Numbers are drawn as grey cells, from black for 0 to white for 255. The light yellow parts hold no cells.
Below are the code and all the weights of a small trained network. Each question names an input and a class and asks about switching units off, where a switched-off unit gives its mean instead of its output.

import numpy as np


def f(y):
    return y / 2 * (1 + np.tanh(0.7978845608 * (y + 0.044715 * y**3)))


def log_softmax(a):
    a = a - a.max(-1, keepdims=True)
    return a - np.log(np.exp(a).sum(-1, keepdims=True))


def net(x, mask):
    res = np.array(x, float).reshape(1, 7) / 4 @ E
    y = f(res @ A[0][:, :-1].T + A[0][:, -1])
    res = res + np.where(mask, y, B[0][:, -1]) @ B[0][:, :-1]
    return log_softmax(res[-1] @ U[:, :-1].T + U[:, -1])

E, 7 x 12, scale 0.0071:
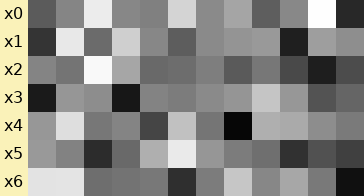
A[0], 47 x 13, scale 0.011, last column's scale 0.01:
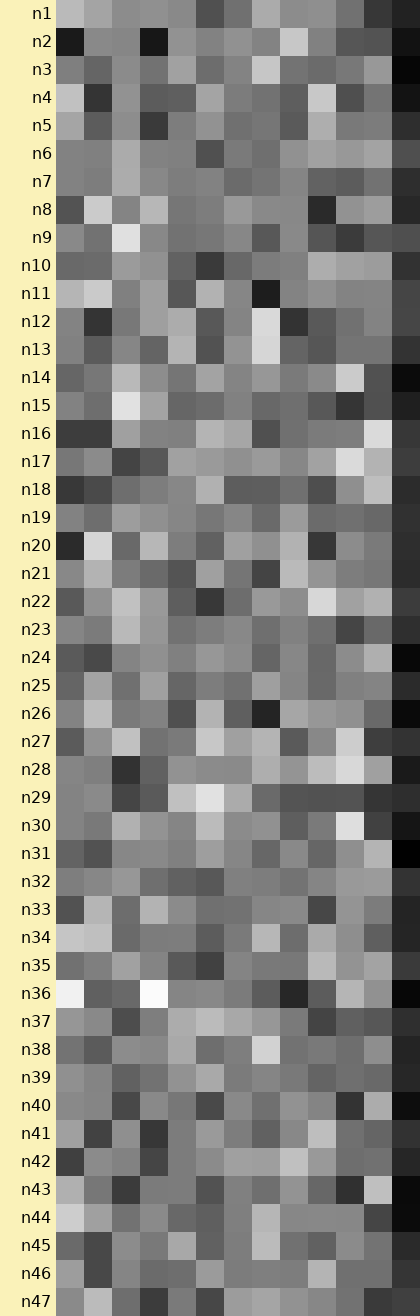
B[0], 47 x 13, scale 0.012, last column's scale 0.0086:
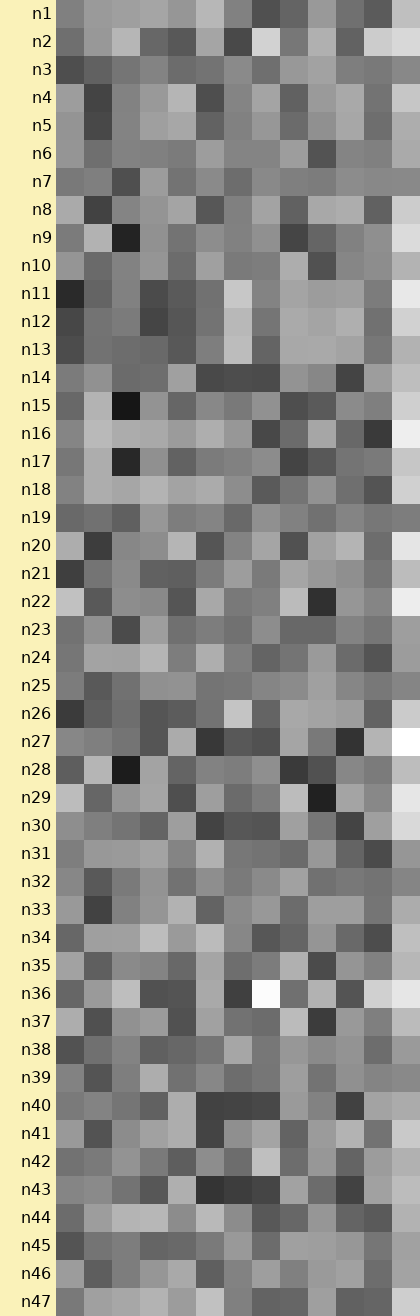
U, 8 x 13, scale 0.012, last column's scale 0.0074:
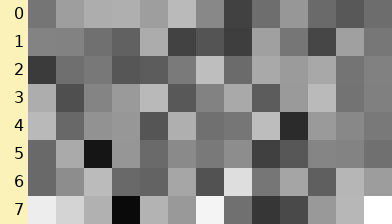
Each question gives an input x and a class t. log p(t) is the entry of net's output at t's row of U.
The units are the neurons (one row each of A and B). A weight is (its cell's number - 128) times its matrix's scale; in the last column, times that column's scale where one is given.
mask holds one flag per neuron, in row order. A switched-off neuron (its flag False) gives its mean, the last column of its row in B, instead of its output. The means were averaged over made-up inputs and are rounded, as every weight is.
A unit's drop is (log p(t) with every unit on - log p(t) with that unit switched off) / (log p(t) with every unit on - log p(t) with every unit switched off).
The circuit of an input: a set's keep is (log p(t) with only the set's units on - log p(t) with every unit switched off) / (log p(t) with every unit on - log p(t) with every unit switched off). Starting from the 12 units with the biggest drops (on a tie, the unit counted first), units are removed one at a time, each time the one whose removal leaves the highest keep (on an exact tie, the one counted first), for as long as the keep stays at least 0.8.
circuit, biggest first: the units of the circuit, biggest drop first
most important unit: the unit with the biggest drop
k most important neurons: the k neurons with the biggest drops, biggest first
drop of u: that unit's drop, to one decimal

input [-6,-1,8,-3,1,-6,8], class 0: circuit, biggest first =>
[n1]
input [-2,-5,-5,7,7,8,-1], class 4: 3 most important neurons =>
[n29 n37 n12]
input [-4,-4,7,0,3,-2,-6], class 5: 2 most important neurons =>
[n9 n15]
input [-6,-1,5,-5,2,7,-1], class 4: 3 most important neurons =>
[n29 n37 n27]
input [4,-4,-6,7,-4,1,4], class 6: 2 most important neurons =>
[n2 n42]
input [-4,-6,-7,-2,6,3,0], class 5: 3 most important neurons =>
[n28 n17 n12]
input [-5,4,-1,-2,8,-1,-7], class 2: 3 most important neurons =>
[n11 n26 n21]
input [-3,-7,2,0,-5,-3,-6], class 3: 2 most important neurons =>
[n4 n41]
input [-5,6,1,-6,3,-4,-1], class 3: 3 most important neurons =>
[n8 n20 n2]
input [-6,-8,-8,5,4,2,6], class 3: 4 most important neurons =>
[n41 n4 n5 n46]
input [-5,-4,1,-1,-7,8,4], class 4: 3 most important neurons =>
[n29 n37 n11]
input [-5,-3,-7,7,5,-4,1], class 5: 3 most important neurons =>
[n28 n17 n36]
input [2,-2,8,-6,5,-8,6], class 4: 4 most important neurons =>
[n22 n35 n10 n6]
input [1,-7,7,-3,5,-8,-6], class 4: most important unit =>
n22
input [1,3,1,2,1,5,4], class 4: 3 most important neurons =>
[n29 n37 n16]
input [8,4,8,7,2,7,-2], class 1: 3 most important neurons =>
[n27 n30 n14]
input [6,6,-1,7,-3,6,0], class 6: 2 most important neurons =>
[n2 n42]
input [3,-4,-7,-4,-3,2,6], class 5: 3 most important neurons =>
[n28 n17 n16]
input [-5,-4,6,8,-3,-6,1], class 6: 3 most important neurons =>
[n2 n29 n42]
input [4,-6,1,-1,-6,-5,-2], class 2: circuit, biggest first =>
[n12]
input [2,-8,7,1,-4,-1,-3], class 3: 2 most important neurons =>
[n4 n41]
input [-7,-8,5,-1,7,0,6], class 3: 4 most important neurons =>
[n4 n41 n27 n5]
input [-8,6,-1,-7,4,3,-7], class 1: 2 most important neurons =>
[n43 n40]
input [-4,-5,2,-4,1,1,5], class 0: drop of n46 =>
-0.1
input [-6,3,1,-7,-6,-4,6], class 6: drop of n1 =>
-0.1
